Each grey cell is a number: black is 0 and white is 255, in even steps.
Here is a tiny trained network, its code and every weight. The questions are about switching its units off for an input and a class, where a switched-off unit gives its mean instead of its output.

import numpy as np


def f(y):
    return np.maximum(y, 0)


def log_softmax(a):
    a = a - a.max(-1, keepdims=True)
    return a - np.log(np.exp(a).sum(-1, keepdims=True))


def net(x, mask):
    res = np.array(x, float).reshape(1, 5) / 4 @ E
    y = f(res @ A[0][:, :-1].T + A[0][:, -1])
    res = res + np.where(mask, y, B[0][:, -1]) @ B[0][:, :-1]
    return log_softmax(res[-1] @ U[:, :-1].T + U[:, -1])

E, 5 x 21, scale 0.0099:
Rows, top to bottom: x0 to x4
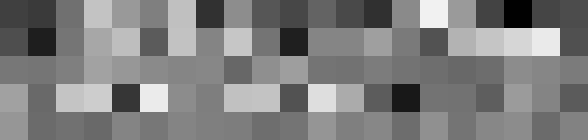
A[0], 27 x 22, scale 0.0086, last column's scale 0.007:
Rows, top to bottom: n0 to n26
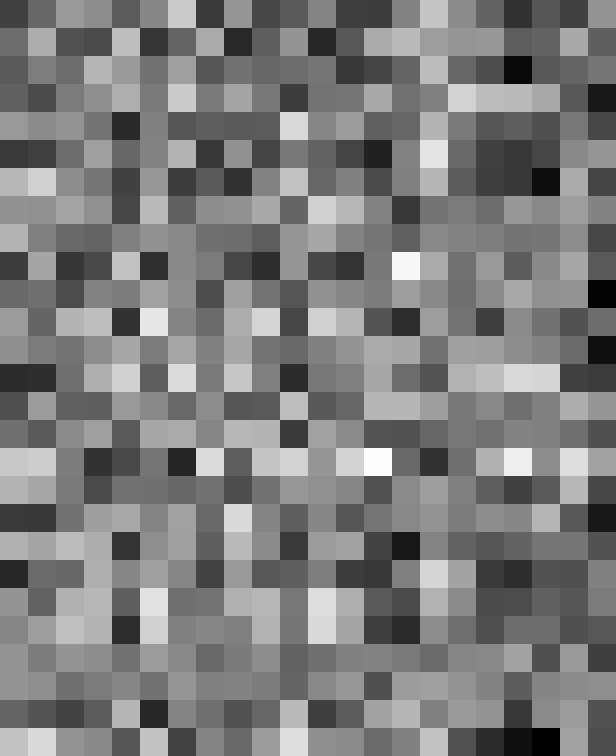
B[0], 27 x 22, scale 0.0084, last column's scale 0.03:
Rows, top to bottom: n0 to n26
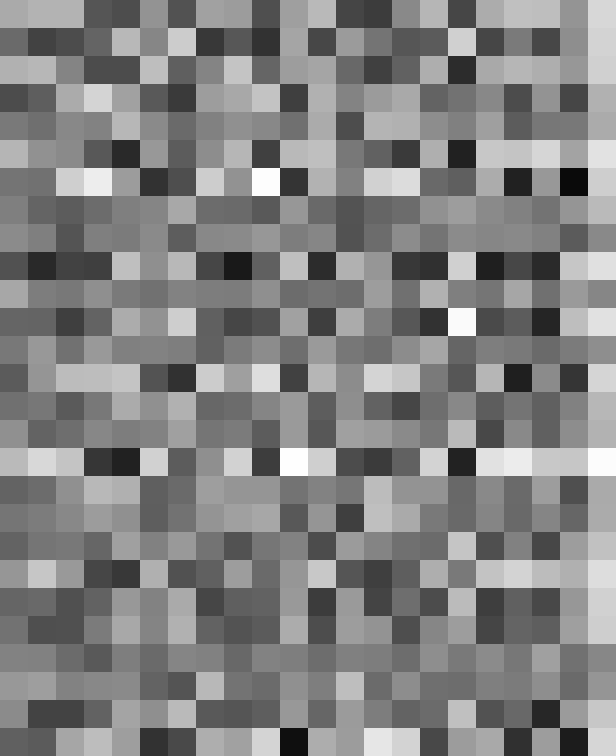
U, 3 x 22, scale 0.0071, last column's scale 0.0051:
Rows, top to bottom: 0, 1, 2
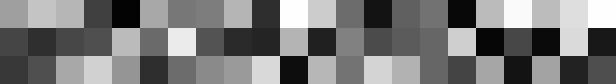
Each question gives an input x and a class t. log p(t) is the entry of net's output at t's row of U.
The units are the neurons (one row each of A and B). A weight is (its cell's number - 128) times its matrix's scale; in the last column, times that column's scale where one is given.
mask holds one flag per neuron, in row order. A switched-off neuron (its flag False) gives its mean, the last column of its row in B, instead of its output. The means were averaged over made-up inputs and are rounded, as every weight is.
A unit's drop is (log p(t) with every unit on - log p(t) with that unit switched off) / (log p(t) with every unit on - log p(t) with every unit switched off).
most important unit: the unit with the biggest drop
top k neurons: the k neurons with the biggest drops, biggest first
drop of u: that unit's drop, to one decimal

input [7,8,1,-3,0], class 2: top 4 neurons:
(n13, n16, n3, n18)
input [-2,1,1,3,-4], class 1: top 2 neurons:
(n5, n20)
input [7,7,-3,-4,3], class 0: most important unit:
n5
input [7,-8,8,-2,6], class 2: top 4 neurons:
(n26, n6, n16, n17)
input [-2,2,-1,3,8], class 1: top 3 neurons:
(n5, n20, n0)
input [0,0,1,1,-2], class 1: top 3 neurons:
(n16, n5, n20)
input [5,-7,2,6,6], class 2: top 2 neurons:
(n26, n6)
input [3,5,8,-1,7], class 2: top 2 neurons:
(n16, n13)
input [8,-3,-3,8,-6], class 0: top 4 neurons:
(n5, n20, n0, n2)
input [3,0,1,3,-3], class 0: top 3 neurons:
(n9, n1, n25)
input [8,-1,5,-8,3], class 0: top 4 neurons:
(n5, n2, n20, n0)
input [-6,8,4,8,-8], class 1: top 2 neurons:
(n11, n6)
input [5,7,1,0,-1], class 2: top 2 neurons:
(n13, n16)
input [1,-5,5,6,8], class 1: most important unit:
n11
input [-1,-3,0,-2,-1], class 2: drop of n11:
0.2
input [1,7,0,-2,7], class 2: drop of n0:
0.0
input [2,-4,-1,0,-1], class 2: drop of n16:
0.1
